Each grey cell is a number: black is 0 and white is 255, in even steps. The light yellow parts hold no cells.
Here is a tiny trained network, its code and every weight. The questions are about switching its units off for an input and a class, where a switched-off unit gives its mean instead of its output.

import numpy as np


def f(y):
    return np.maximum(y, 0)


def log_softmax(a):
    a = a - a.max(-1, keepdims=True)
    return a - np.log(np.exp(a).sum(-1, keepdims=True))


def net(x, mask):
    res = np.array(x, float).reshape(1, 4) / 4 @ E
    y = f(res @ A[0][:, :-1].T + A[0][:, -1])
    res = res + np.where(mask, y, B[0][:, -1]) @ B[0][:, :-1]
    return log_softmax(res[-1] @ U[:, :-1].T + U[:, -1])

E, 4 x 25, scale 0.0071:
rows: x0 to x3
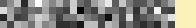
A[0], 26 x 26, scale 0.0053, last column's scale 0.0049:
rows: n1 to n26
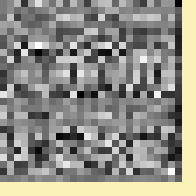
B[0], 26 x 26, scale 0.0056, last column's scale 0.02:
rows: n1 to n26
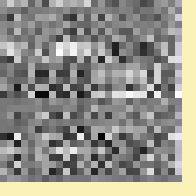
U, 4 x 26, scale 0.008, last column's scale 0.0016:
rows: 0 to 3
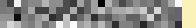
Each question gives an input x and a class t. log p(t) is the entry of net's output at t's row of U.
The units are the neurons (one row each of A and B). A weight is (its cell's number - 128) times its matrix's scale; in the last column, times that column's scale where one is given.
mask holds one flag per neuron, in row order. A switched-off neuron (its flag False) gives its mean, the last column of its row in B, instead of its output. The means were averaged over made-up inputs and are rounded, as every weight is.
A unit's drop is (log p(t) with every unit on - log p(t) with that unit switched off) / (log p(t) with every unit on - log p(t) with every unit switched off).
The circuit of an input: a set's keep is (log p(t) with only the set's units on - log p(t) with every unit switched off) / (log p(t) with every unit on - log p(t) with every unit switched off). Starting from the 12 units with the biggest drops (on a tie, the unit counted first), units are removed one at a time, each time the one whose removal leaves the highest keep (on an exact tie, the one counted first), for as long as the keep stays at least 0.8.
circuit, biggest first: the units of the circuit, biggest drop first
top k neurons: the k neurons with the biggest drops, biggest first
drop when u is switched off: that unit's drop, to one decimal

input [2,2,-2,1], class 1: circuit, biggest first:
n9
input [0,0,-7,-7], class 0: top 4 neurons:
n9, n24, n3, n13
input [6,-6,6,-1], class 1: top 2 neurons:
n11, n19
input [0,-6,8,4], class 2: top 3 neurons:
n13, n14, n25
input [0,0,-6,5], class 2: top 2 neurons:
n23, n21
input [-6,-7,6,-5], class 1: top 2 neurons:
n11, n19
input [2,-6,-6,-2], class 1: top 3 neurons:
n11, n13, n19
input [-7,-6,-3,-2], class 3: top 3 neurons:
n8, n14, n22
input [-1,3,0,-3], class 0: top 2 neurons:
n11, n19
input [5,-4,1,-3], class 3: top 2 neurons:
n14, n7
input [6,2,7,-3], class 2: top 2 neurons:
n13, n25
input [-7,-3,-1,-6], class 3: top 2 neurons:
n8, n22
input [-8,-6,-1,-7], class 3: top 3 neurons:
n8, n22, n20
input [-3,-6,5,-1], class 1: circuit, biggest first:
n11
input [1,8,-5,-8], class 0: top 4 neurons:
n9, n24, n3, n11
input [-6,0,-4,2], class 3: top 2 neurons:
n8, n22
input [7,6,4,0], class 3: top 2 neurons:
n7, n1
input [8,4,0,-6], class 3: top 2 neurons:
n7, n20
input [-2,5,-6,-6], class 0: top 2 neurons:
n9, n24
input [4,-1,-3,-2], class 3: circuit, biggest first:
n7
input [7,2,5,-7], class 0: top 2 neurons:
n9, n24
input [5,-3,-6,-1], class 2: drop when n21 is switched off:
0.1
